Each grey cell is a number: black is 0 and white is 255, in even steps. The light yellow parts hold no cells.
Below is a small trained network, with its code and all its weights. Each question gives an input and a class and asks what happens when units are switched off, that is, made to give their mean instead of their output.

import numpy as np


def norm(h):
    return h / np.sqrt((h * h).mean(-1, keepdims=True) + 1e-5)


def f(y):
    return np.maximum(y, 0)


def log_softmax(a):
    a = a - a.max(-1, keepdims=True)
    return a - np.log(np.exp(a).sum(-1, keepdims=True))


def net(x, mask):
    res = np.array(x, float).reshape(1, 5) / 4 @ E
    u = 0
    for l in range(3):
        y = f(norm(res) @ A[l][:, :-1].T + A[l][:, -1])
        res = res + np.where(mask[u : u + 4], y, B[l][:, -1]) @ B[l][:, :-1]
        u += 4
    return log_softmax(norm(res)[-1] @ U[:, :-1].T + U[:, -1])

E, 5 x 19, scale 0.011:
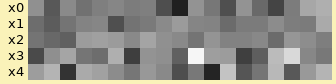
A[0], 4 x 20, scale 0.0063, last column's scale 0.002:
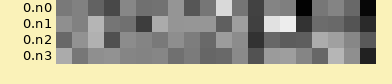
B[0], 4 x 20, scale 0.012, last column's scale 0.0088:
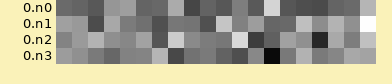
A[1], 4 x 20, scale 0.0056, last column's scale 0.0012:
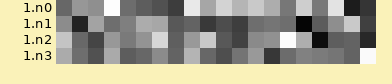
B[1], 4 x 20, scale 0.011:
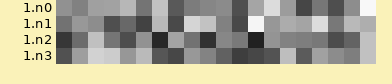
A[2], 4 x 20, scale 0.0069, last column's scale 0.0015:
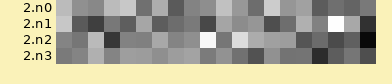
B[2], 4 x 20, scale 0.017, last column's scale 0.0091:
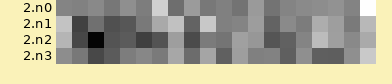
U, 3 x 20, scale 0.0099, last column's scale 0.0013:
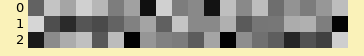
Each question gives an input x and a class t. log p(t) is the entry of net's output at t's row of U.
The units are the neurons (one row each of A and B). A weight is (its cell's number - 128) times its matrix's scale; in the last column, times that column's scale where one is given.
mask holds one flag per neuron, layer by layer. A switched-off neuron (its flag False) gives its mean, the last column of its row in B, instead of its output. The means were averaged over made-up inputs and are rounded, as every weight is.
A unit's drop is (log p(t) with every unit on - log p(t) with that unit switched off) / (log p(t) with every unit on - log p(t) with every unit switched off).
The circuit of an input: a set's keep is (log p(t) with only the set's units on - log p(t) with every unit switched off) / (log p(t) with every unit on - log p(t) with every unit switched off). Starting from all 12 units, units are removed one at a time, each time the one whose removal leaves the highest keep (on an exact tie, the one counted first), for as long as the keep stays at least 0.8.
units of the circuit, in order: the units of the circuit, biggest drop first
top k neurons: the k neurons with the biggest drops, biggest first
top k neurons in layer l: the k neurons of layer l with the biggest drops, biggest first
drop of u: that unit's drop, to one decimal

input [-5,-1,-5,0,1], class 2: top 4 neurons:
[0.n1; 1.n2; 1.n1; 2.n3]
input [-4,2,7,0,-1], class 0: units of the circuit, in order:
[2.n1]
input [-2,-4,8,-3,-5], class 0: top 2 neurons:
[0.n1; 1.n0]
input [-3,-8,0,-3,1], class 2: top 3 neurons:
[1.n2; 1.n1; 2.n3]
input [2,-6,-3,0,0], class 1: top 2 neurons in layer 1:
[1.n3; 1.n2]
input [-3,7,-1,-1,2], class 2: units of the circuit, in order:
[0.n1; 1.n2]
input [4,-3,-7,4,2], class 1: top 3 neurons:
[2.n1; 1.n2; 1.n0]
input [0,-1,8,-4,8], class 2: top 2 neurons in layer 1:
[1.n2; 1.n0]
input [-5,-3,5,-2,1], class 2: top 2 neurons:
[1.n2; 0.n1]
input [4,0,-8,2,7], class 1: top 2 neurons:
[1.n0; 2.n1]
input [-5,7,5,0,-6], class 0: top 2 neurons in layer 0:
[0.n1; 0.n2]
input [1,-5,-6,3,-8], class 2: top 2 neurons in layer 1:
[1.n1; 1.n0]
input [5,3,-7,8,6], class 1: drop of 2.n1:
0.3
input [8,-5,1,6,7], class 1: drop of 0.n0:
0.0
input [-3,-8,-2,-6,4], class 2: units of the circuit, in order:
[1.n2]
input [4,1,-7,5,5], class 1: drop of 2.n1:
0.1
